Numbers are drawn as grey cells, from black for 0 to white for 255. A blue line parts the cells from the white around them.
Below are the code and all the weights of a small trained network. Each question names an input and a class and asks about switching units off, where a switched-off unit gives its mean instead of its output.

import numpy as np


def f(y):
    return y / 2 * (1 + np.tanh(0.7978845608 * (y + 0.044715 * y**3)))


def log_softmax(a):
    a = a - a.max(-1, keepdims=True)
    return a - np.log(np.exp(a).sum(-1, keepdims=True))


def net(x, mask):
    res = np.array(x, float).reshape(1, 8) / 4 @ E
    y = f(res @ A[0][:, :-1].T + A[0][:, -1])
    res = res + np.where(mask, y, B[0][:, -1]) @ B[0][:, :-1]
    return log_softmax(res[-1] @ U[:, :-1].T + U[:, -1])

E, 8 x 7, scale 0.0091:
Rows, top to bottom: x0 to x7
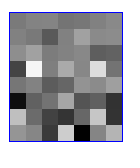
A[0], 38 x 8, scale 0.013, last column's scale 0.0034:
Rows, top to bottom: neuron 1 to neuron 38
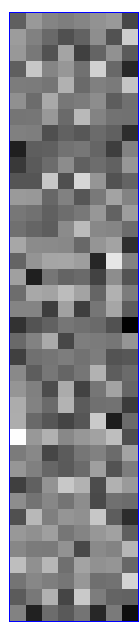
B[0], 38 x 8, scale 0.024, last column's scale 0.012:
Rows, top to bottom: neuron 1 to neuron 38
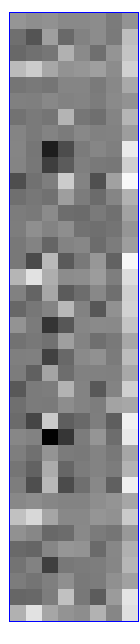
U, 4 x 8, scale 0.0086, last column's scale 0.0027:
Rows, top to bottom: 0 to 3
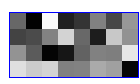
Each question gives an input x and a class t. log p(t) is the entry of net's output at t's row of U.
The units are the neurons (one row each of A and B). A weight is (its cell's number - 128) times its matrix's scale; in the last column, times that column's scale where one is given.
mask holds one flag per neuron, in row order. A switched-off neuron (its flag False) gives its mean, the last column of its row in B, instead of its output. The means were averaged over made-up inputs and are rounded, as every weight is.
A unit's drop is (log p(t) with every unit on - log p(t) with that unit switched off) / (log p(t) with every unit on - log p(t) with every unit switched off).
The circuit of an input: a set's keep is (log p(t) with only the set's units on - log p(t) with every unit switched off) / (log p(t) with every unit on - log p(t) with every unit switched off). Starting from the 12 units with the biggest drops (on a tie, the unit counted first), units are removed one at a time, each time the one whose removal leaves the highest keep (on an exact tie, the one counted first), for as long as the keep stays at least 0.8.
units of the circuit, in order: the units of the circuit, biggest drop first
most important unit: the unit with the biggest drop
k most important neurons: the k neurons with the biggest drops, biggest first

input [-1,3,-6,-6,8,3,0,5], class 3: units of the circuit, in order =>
[neuron 17]
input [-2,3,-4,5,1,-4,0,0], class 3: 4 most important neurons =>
[neuron 9; neuron 4; neuron 32; neuron 10]
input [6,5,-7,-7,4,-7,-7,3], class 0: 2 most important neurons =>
[neuron 16; neuron 30]
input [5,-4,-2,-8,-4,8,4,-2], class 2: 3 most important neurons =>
[neuron 9; neuron 20; neuron 10]
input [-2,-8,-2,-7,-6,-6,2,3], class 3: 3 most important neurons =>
[neuron 17; neuron 38; neuron 9]
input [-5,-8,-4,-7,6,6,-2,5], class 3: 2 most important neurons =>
[neuron 38; neuron 17]
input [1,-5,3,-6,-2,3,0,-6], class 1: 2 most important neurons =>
[neuron 11; neuron 37]
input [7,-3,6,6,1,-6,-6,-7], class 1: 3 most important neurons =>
[neuron 11; neuron 37; neuron 26]
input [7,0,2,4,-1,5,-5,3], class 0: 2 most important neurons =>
[neuron 30; neuron 27]
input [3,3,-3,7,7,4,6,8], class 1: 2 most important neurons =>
[neuron 19; neuron 24]
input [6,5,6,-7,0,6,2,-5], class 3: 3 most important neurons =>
[neuron 38; neuron 17; neuron 27]
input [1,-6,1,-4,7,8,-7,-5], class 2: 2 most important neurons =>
[neuron 9; neuron 20]
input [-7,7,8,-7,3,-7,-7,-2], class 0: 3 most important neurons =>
[neuron 16; neuron 30; neuron 9]
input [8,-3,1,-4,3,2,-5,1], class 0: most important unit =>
neuron 16
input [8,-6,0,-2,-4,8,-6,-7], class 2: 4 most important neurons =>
[neuron 9; neuron 20; neuron 10; neuron 22]
